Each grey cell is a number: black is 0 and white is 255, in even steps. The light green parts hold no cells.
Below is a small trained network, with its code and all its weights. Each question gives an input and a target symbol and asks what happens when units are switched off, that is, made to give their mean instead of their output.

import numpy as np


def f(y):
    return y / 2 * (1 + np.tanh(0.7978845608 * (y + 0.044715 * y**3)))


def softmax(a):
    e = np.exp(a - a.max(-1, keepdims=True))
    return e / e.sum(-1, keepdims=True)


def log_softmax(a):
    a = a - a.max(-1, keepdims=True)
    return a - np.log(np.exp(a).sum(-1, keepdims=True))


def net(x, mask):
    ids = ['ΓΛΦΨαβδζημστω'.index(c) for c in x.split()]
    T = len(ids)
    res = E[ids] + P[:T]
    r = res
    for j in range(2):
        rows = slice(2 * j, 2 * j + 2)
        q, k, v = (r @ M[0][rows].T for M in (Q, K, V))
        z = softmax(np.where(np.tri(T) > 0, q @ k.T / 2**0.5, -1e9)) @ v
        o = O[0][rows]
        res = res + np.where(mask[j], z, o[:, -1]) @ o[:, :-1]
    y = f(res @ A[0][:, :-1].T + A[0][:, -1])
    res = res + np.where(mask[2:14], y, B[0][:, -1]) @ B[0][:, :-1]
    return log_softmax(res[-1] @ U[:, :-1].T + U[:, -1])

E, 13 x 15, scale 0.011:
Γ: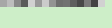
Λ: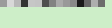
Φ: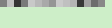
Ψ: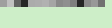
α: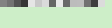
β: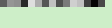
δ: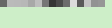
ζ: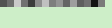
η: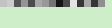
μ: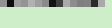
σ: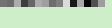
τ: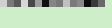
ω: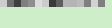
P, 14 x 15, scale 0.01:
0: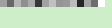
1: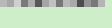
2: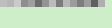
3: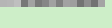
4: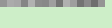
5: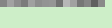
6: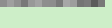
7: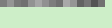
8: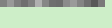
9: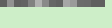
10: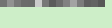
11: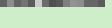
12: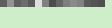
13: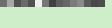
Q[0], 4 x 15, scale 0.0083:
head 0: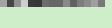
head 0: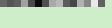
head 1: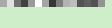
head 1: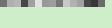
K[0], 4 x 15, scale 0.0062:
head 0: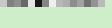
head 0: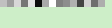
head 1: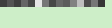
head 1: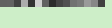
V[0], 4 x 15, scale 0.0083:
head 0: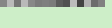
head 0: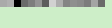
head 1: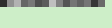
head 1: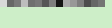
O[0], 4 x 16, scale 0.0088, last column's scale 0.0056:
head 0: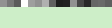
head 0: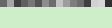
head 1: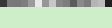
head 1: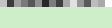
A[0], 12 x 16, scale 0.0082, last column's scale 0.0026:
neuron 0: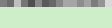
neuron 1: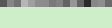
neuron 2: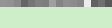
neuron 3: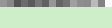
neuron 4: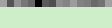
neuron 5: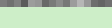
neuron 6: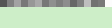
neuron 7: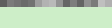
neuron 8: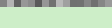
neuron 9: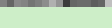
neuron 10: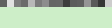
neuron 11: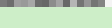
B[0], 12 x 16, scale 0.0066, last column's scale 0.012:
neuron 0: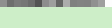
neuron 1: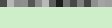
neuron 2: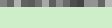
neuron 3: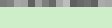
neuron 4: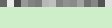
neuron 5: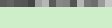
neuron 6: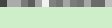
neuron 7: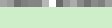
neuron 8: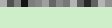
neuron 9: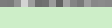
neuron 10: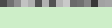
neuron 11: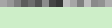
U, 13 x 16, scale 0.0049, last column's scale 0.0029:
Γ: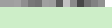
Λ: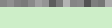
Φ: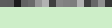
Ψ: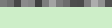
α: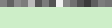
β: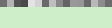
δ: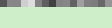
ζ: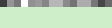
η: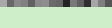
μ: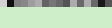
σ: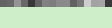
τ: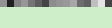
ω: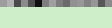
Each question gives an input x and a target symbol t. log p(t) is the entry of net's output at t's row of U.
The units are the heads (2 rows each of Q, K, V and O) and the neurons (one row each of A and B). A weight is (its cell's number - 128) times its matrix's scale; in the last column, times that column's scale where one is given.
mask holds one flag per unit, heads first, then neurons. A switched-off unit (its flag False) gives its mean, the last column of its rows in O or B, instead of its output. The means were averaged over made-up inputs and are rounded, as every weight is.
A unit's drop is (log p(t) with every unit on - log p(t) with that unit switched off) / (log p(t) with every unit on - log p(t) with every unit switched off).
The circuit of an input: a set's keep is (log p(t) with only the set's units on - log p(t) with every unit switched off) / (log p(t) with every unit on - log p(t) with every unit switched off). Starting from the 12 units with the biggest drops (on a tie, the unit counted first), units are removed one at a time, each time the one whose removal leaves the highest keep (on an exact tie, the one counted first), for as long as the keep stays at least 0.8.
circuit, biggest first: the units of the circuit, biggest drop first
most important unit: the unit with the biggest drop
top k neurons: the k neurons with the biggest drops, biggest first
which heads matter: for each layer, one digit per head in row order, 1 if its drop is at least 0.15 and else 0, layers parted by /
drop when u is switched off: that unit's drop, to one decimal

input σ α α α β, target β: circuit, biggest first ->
(head 1)
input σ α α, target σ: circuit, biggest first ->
(head 0; neuron 2; neuron 5)
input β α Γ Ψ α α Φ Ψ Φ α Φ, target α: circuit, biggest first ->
(head 1; neuron 10; neuron 8)
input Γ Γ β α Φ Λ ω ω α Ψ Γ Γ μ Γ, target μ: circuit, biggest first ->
(head 0; neuron 4)
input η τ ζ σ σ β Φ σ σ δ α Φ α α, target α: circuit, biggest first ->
(head 1; neuron 10; neuron 4)
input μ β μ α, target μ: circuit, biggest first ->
(head 0; neuron 4)
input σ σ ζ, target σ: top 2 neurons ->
(neuron 2; neuron 4)
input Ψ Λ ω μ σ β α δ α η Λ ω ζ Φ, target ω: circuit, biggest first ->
(head 1; neuron 4)
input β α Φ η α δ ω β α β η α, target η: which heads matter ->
10
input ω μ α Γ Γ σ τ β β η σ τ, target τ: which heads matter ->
01
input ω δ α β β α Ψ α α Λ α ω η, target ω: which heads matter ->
01
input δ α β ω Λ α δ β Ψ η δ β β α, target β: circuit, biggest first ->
(head 1; neuron 7)
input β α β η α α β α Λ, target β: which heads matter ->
11
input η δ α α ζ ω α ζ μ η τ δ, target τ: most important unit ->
head 1
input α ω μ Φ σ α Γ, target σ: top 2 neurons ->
(neuron 2; neuron 4)
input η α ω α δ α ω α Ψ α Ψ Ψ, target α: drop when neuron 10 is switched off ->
0.2
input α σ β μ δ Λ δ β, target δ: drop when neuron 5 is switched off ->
0.0
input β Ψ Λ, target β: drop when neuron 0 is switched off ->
0.1
